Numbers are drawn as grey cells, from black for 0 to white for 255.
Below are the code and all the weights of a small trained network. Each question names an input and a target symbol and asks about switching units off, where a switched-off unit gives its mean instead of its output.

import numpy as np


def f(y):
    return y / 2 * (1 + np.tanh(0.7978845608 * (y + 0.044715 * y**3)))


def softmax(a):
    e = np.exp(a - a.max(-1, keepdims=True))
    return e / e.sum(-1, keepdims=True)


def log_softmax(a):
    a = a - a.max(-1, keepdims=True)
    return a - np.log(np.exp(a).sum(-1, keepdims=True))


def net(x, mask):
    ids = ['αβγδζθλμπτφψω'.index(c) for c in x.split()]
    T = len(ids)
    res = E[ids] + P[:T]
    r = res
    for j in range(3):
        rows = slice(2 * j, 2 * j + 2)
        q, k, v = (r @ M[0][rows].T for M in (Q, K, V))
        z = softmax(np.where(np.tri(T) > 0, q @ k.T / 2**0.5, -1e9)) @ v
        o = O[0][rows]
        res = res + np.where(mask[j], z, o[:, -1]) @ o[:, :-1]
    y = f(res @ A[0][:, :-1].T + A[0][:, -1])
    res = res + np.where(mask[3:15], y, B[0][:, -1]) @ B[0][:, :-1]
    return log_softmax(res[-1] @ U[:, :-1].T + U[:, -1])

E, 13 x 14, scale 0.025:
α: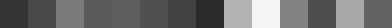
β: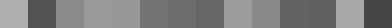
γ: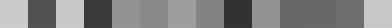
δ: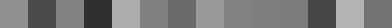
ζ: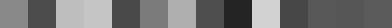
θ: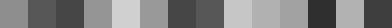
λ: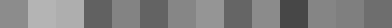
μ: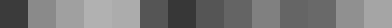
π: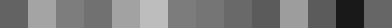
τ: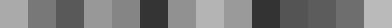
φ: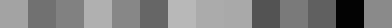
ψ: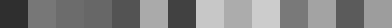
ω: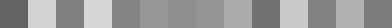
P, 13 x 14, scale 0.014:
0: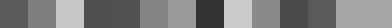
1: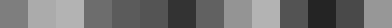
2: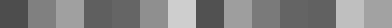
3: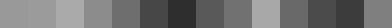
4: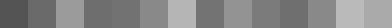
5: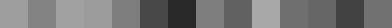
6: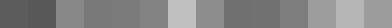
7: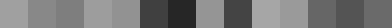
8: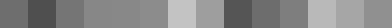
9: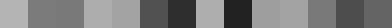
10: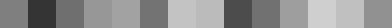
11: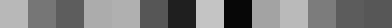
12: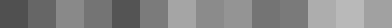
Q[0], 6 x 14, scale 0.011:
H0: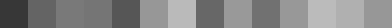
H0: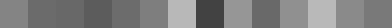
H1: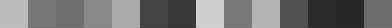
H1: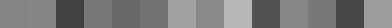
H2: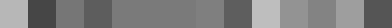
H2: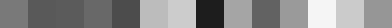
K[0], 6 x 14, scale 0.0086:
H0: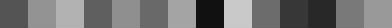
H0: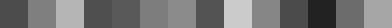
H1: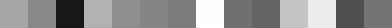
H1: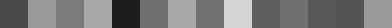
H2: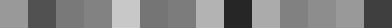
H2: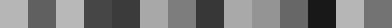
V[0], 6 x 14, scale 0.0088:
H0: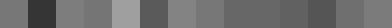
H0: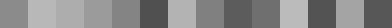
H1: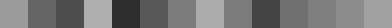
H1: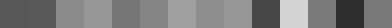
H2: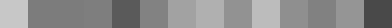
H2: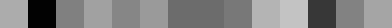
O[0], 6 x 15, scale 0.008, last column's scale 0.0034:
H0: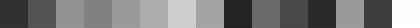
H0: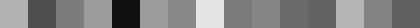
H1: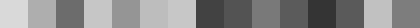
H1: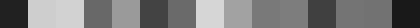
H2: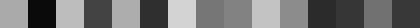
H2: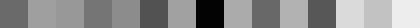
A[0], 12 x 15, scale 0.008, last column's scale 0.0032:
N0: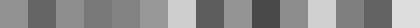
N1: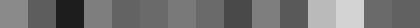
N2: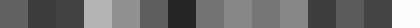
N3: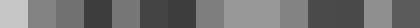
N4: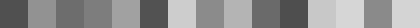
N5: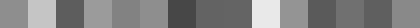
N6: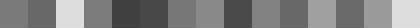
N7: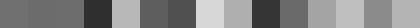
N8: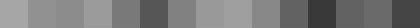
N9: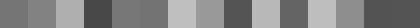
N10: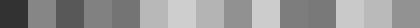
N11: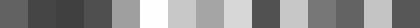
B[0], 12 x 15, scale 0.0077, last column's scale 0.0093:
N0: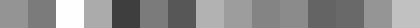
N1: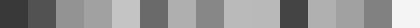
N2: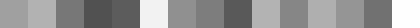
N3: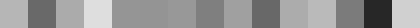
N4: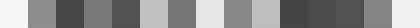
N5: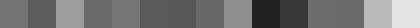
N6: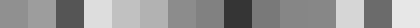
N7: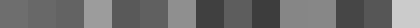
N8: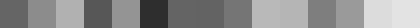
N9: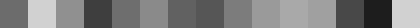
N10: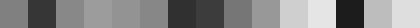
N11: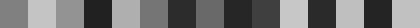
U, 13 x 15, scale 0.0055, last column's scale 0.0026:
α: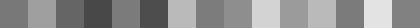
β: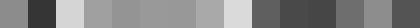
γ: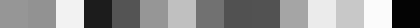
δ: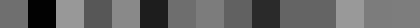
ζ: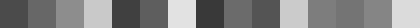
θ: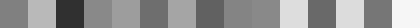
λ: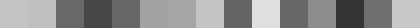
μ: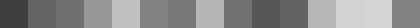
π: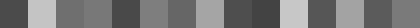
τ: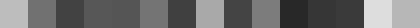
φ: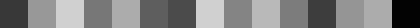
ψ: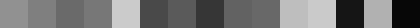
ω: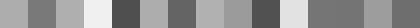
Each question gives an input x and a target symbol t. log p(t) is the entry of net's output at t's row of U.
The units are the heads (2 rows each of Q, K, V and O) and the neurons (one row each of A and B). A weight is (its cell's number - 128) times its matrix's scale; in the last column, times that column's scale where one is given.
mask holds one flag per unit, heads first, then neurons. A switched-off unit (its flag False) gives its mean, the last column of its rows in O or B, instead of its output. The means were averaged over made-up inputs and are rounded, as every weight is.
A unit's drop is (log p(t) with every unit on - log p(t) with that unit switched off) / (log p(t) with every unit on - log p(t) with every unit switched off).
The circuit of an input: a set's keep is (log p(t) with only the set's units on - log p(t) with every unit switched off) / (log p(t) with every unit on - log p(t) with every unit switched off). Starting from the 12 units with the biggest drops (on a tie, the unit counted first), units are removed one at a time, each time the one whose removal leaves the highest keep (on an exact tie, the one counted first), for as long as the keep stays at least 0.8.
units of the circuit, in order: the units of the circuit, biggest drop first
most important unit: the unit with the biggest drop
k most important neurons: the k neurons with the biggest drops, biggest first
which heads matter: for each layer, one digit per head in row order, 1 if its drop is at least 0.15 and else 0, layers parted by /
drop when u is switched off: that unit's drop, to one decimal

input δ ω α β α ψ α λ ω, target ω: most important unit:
N4
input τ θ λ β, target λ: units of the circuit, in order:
[N2 H2]
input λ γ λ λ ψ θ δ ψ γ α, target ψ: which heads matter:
100
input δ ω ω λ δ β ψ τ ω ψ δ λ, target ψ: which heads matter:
100
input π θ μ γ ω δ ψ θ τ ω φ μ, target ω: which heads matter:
100
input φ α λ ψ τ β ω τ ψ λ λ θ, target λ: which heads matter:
001
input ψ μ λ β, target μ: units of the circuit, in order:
[H2 N1 H1]
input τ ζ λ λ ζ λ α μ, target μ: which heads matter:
000
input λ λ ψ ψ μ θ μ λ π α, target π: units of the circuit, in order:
[H1 N2 N7 N1]
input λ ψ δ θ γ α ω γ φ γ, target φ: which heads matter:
010
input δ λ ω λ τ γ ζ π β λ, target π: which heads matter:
010
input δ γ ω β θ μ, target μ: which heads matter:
001
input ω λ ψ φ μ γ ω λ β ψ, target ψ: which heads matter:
100
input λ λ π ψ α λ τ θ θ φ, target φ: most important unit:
H1
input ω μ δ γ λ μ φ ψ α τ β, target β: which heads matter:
000
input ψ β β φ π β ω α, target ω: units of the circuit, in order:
[N3 H0]
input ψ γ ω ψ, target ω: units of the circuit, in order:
[H0 N3]
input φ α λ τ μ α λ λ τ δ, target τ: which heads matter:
010
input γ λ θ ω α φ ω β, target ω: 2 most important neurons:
[N3 N1]
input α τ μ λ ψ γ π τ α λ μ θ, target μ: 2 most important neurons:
[N1 N5]
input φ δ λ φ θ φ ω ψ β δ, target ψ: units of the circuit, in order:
[H0]
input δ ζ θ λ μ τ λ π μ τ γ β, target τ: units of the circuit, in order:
[H1 N5]
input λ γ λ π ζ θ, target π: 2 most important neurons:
[N2 N7]
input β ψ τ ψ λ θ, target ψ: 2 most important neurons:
[N5 N4]
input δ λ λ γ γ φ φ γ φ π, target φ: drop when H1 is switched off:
1.1
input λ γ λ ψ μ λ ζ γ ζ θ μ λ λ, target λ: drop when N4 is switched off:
0.3
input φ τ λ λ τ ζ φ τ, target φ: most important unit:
H1
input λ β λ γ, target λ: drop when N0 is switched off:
0.0
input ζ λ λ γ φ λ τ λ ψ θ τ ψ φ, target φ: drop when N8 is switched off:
0.1
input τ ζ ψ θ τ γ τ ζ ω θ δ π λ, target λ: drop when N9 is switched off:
0.2
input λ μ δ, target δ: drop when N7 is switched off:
0.2
